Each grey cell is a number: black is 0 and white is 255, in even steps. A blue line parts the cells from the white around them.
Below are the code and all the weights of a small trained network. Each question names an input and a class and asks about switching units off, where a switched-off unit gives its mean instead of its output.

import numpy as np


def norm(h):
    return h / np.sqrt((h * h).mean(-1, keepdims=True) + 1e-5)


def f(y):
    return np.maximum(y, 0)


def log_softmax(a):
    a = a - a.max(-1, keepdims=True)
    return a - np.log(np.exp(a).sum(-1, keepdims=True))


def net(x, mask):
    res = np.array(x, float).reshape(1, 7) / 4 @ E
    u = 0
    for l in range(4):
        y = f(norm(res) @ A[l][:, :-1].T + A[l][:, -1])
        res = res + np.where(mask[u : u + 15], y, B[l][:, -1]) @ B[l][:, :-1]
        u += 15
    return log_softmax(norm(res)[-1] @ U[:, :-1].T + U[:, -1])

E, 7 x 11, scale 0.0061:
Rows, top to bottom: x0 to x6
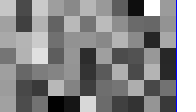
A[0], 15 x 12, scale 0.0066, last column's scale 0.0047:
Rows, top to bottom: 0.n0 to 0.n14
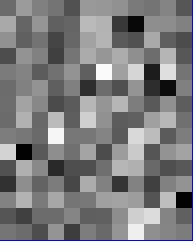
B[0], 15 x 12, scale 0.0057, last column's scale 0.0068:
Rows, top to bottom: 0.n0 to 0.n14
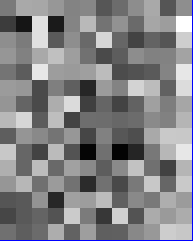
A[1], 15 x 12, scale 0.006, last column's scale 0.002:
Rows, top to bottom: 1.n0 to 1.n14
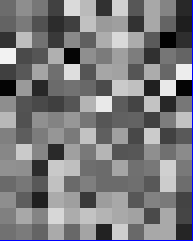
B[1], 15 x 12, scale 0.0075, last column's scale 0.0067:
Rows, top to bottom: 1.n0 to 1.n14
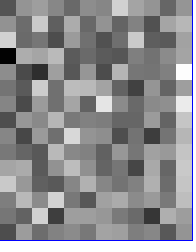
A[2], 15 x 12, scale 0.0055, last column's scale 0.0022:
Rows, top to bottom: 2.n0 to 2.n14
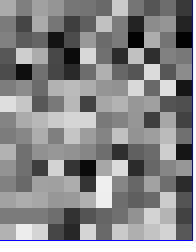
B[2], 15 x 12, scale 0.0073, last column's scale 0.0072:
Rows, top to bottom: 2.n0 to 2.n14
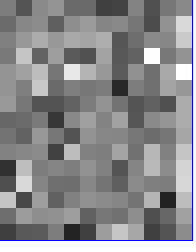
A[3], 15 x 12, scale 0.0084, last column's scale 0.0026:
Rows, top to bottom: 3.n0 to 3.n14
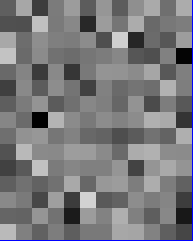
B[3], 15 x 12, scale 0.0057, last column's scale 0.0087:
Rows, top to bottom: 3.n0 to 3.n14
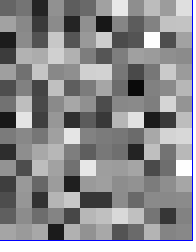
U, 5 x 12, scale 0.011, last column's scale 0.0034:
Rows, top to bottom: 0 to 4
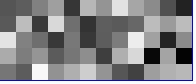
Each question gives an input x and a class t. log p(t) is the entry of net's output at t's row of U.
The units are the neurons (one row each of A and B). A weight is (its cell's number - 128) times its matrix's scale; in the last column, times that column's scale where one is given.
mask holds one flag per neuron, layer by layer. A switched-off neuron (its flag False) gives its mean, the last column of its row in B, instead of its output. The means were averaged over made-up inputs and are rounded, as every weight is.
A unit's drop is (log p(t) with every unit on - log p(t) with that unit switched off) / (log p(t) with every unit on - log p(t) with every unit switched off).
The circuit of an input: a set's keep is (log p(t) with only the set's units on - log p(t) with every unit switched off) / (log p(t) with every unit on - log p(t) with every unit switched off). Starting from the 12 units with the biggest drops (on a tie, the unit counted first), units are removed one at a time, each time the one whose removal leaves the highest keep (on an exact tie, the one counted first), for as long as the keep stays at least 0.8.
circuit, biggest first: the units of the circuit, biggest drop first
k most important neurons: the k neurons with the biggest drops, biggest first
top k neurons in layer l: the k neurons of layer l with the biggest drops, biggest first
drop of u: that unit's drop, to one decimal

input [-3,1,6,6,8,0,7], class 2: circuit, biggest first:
(0.n5; 1.n2)
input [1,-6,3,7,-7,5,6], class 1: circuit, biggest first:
(0.n11)
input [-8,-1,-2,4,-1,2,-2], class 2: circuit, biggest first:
(0.n10; 1.n2)
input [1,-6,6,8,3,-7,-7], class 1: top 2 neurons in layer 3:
(3.n2; 3.n10)
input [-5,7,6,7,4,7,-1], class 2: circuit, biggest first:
(1.n2; 0.n5)
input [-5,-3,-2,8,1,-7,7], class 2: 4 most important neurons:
(1.n2; 0.n5; 0.n10; 0.n4)
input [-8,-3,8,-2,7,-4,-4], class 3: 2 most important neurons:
(0.n10; 1.n2)
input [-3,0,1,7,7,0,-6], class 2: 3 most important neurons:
(1.n2; 0.n9; 0.n10)
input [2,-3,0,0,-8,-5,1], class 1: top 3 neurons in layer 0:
(0.n7; 0.n3; 0.n11)
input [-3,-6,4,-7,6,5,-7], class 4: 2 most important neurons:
(1.n5; 0.n4)
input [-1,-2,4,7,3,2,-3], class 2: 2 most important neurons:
(1.n2; 0.n9)
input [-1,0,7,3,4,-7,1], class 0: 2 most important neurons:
(0.n9; 1.n0)
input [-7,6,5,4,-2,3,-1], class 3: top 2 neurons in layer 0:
(0.n4; 0.n9)
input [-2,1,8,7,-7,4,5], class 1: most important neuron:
(0.n5)
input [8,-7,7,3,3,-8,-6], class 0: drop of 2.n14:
0.3
